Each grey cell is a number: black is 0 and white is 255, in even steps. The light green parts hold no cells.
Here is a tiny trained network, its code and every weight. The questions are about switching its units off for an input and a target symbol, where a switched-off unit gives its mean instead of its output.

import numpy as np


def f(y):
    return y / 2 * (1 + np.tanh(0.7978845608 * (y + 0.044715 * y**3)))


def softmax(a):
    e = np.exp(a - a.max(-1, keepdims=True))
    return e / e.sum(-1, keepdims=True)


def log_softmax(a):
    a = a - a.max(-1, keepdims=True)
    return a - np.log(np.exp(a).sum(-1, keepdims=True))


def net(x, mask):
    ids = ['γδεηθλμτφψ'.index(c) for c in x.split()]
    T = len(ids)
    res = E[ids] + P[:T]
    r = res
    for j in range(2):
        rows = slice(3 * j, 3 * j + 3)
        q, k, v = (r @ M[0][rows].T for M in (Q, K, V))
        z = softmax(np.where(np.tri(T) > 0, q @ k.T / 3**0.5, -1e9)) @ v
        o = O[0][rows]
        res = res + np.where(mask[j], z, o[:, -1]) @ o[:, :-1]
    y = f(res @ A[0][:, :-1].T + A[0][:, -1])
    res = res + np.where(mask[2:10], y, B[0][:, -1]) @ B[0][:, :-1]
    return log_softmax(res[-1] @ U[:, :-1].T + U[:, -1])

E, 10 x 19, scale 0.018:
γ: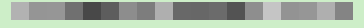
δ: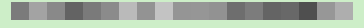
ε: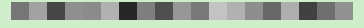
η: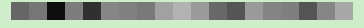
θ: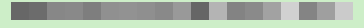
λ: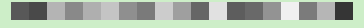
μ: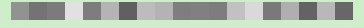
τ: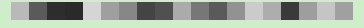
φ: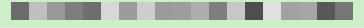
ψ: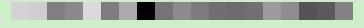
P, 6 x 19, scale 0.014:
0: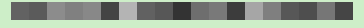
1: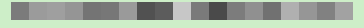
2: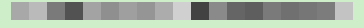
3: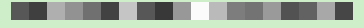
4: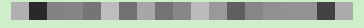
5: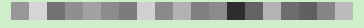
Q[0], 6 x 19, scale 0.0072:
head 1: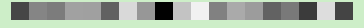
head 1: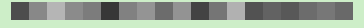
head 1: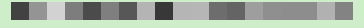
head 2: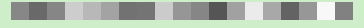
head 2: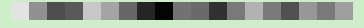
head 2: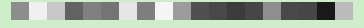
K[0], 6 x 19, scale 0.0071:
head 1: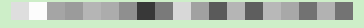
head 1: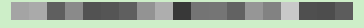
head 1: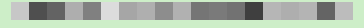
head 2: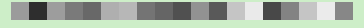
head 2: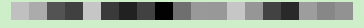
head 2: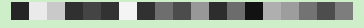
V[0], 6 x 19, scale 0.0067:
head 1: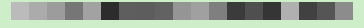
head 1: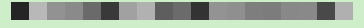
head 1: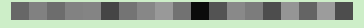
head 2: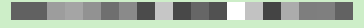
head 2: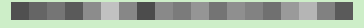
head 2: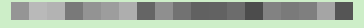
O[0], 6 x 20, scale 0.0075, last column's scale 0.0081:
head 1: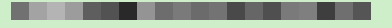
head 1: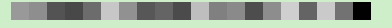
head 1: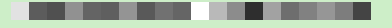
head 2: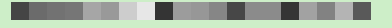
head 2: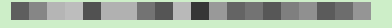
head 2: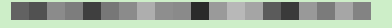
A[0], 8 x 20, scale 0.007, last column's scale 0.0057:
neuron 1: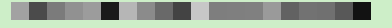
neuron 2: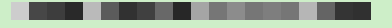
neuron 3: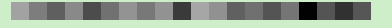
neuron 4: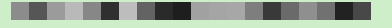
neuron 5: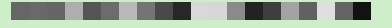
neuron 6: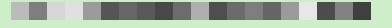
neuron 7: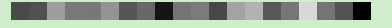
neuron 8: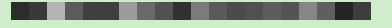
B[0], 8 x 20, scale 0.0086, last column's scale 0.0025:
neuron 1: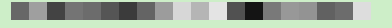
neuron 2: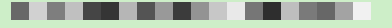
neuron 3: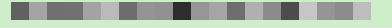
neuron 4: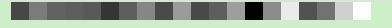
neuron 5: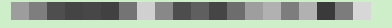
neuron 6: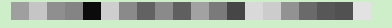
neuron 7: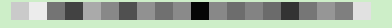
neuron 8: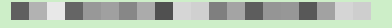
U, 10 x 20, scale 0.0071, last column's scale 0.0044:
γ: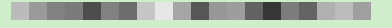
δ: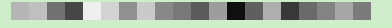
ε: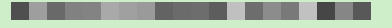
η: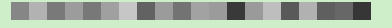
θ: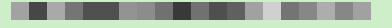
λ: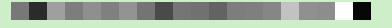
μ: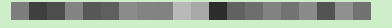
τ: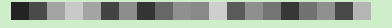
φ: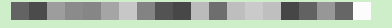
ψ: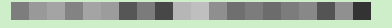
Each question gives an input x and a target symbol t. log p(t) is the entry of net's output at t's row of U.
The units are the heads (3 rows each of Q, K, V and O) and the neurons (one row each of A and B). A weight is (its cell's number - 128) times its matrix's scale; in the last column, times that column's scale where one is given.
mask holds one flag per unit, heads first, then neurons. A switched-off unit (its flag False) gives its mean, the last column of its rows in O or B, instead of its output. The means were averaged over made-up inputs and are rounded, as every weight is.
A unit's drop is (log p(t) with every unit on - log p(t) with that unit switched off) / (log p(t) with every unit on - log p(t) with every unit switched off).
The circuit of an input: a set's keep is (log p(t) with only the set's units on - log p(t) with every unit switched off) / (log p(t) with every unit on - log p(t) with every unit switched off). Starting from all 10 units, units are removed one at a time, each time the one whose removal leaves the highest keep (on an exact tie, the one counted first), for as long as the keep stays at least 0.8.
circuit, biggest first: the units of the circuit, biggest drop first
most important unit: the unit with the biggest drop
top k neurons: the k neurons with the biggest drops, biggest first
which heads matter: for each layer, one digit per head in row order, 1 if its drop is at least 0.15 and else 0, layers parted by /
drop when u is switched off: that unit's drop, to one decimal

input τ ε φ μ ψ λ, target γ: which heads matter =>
01
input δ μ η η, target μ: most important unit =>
head 1
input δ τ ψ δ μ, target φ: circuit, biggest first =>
(head 2; neuron 1; neuron 7)
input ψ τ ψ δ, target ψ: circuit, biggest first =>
(head 1; neuron 8)
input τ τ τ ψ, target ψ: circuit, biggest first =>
(head 1; neuron 8)
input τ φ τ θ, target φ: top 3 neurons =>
(neuron 4; neuron 1; neuron 7)
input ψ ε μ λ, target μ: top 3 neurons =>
(neuron 5; neuron 1; neuron 4)
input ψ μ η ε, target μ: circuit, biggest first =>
(head 1; neuron 5; neuron 4)
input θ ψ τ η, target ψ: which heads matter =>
10
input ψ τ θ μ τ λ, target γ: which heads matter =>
01
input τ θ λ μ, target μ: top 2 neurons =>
(neuron 5; neuron 1)
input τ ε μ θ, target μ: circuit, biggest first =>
(head 1; neuron 5; neuron 1; head 2)
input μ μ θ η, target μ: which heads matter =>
11
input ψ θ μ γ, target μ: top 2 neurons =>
(neuron 1; neuron 5)
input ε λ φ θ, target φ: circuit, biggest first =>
(head 1)
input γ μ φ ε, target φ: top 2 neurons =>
(neuron 1; neuron 4)
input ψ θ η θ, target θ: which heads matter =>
10
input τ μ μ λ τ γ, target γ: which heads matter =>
01
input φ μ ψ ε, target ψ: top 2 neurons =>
(neuron 8; neuron 4)
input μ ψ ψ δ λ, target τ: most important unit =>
head 2
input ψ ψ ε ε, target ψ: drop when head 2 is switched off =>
-0.1
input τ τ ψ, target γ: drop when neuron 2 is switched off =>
-0.1
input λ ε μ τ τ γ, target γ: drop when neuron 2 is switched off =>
-0.1
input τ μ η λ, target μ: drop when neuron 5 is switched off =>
0.6
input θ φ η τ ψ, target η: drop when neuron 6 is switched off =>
0.8
